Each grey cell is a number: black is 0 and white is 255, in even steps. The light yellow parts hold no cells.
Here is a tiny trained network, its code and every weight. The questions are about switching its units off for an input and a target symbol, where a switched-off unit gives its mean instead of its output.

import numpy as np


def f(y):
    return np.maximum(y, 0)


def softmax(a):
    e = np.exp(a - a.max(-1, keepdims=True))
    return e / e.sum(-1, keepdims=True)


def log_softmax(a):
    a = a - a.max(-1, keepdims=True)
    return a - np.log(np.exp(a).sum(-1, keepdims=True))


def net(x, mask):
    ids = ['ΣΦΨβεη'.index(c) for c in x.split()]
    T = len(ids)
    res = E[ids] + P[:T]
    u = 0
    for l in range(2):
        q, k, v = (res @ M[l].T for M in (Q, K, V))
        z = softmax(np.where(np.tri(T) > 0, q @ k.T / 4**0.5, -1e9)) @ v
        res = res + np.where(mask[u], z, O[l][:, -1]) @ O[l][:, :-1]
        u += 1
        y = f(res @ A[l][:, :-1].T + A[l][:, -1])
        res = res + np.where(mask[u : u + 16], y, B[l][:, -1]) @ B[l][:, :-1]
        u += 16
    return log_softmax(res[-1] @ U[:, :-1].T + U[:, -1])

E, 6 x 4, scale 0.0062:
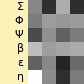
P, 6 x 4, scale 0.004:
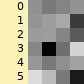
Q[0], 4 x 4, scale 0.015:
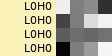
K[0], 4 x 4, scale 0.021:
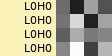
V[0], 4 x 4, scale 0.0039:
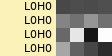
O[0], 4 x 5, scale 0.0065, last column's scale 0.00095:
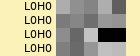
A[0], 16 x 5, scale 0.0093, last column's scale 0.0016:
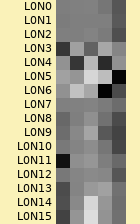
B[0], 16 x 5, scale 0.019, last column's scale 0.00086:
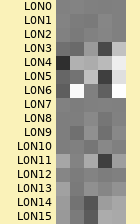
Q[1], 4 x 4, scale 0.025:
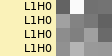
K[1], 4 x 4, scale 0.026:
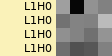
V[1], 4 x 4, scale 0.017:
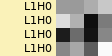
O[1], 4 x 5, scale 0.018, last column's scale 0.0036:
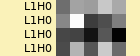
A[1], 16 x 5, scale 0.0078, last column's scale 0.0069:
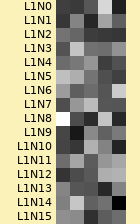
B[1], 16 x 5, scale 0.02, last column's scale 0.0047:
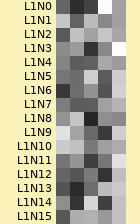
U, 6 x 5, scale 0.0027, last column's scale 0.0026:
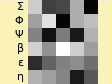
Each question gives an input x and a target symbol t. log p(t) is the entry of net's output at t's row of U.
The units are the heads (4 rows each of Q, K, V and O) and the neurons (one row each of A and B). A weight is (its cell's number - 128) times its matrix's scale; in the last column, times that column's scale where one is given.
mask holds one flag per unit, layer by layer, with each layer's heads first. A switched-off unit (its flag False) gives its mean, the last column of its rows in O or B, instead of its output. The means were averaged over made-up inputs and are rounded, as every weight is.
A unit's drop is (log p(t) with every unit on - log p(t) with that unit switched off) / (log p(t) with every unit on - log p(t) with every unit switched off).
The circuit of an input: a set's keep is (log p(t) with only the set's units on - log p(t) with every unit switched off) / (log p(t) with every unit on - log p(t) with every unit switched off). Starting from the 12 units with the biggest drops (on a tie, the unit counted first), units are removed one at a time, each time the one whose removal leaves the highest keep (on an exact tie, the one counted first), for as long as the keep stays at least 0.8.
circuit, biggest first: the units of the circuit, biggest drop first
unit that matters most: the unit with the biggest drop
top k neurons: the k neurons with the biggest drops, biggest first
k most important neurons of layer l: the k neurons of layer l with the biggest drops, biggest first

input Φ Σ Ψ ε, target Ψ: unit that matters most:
L0H0
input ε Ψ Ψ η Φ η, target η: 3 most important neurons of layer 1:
[L1N14, L1N5, L1N3]
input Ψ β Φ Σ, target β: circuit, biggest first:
[L1H0, L0N6]
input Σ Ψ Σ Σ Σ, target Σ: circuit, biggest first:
[L0N4, L1H0, L1N0]
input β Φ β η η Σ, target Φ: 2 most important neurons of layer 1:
[L1N3, L1N11]
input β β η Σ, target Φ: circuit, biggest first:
[L0N4, L1H0, L1N3]
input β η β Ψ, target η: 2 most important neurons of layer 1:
[L1N14, L1N5]
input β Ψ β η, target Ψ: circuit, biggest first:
[L1H0, L0N6, L0H0, L1N6]
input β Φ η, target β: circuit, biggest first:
[L1H0, L0N6, L0H0, L0N5]
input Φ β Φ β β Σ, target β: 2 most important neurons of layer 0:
[L0N5, L0N4]
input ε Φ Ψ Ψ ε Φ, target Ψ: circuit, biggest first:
[L1H0, L0N3]
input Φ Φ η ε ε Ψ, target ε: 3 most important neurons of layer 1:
[L1N2, L1N13, L1N15]
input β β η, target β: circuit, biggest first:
[L1H0, L0N5, L0N6, L0H0]
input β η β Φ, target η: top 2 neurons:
[L0N6, L1N14]
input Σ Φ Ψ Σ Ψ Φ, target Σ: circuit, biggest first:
[L1H0, L1N0, L0N4]
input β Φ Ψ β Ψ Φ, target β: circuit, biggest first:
[L1H0, L0N5]
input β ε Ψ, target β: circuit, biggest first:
[L1H0, L0N6, L0H0]
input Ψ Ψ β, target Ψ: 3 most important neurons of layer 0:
[L0N6, L0N4, L0N3]
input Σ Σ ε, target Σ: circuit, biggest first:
[L1N0, L1H0, L0N4]
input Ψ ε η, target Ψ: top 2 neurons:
[L0N6, L0N11]
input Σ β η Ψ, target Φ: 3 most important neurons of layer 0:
[L0N3, L0N11, L0N13]
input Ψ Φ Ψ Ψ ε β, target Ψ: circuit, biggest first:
[L1H0, L0N3]
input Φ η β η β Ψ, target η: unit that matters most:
L1N14
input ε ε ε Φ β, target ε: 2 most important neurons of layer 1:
[L1N13, L1N6]
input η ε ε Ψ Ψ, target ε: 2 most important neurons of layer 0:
[L0N4, L0N5]
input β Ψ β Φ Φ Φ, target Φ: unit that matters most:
L0H0
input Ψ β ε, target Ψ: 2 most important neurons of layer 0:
[L0N3, L0N11]
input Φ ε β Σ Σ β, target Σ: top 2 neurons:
[L0N4, L1N0]
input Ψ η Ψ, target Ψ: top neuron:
[L0N6]
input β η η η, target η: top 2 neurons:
[L1N14, L1N5]
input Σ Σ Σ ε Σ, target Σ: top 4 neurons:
[L1N0, L0N4, L1N10, L0N6]
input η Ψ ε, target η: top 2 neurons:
[L1N14, L0N6]
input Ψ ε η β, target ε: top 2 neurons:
[L0N6, L1N13]
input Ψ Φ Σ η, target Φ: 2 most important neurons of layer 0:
[L0N6, L0N15]
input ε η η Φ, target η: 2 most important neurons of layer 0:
[L0N6, L0N5]
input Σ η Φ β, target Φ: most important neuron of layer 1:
[L1N3]
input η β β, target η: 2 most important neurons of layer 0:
[L0N6, L0N4]
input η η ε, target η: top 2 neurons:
[L1N14, L1N5]
